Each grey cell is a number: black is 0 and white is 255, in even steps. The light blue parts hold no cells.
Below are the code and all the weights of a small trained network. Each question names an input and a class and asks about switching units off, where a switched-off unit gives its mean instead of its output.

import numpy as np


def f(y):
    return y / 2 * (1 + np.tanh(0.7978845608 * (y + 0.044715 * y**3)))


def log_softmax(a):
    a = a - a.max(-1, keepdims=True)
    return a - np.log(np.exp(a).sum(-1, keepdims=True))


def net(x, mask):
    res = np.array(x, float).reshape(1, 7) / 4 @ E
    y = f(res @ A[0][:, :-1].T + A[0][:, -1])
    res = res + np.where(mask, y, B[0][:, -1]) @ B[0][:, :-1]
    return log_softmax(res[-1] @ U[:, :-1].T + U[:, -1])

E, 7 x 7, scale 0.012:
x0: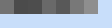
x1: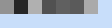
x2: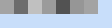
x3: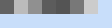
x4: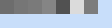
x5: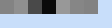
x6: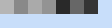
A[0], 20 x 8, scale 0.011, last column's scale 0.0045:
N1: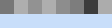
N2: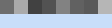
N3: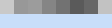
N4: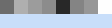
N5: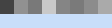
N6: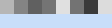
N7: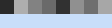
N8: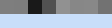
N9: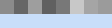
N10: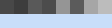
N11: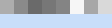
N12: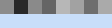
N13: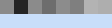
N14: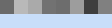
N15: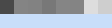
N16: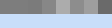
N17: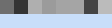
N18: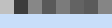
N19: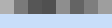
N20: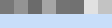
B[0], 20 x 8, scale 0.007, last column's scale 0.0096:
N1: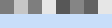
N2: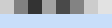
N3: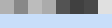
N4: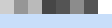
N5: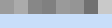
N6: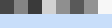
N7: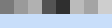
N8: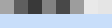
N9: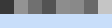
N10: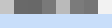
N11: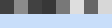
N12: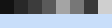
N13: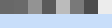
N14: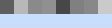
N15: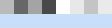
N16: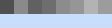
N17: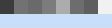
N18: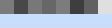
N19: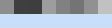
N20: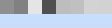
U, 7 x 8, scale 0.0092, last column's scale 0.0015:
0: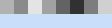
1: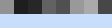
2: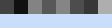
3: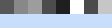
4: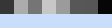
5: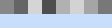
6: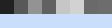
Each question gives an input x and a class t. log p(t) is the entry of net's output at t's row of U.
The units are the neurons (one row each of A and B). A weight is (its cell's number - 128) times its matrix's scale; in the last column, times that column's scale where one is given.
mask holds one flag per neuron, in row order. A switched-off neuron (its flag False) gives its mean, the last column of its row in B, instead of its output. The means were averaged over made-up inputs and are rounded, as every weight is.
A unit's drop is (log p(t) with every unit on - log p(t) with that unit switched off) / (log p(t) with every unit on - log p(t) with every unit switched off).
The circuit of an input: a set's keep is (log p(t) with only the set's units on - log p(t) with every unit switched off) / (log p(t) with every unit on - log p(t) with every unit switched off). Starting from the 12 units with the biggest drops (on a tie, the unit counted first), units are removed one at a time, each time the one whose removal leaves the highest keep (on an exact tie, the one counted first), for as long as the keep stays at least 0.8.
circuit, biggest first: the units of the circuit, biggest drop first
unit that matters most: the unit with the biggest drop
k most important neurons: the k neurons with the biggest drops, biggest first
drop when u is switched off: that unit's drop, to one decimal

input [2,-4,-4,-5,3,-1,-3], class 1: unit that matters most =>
N8
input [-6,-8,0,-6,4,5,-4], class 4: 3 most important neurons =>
(N6; N1; N15)
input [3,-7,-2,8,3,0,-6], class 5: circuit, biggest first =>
(N15; N20)
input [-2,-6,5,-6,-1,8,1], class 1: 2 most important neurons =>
(N2; N8)
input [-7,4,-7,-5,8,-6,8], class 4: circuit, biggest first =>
(N17; N1)
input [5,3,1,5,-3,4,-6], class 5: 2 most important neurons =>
(N15; N20)
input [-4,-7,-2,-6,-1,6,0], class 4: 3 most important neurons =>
(N6; N1; N15)
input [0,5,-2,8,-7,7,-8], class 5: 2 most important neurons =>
(N15; N20)
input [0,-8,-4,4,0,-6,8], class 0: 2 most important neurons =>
(N11; N3)
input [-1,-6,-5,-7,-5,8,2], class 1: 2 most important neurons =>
(N8; N2)
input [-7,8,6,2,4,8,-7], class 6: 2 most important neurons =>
(N12; N9)
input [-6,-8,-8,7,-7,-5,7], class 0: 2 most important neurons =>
(N3; N4)
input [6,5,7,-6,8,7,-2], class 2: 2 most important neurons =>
(N18; N12)
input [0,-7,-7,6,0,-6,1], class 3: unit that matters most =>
N7
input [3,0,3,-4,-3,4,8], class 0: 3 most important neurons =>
(N3; N11; N12)
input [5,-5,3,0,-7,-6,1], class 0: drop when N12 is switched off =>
0.1
